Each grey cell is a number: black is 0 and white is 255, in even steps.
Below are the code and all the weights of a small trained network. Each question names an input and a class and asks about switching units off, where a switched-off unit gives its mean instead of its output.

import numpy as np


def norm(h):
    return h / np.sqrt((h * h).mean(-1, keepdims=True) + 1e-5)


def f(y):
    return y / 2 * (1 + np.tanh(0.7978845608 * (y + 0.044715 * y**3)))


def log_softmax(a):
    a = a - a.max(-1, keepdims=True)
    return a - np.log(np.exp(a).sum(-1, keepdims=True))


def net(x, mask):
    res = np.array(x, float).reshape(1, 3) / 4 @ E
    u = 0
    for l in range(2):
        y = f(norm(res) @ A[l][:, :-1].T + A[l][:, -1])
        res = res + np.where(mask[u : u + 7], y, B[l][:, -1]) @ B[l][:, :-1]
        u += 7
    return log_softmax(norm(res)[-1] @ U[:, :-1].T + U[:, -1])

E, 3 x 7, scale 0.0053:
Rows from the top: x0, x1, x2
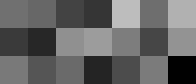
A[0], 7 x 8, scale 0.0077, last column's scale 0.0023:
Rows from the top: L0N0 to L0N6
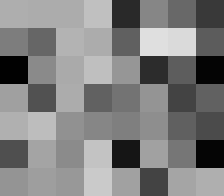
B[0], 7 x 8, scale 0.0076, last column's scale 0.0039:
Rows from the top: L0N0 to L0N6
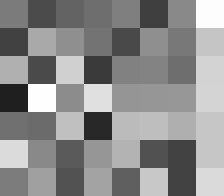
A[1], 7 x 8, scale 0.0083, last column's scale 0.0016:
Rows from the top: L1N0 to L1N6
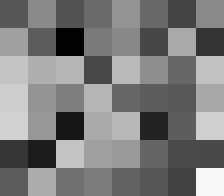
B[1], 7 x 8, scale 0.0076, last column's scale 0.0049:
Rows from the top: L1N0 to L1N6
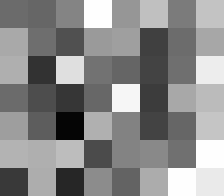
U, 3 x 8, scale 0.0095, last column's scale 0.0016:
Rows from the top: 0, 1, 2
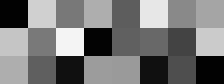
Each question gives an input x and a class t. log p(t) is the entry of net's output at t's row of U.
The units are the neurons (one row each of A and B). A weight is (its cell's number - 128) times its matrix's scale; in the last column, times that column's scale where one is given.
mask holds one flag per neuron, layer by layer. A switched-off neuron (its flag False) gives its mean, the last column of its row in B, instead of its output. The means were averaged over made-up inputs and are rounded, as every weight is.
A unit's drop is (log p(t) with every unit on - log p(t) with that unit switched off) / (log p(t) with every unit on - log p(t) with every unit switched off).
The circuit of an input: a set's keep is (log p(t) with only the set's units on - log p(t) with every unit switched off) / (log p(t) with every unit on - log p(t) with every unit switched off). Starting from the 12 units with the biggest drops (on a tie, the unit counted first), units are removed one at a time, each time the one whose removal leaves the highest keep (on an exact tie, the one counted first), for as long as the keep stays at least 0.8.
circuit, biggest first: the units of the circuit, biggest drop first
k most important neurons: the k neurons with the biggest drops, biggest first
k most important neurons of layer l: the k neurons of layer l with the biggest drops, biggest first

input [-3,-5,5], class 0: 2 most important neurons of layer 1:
[L1N6 L1N5]
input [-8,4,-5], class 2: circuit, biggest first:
[L0N5]
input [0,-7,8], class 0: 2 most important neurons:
[L0N3 L0N2]
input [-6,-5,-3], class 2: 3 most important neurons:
[L0N5 L0N0 L0N2]
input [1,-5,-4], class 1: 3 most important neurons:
[L0N3 L1N6 L0N4]
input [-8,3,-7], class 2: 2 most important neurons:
[L0N5 L1N3]
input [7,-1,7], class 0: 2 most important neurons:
[L0N5 L0N0]
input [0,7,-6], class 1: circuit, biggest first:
[L0N2 L1N5]
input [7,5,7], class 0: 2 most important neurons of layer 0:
[L0N5 L0N0]
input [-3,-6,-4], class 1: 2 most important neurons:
[L0N4 L0N3]
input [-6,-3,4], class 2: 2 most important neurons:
[L0N5 L0N1]
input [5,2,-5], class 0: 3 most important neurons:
[L0N5 L0N0 L0N1]
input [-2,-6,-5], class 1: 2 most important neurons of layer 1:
[L1N6 L1N0]
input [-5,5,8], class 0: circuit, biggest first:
[L0N3]
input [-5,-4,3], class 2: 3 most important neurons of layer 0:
[L0N5 L0N0 L0N2]
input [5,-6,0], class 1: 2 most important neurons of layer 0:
[L0N0 L0N5]
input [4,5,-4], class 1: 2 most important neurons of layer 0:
[L0N3 L0N2]
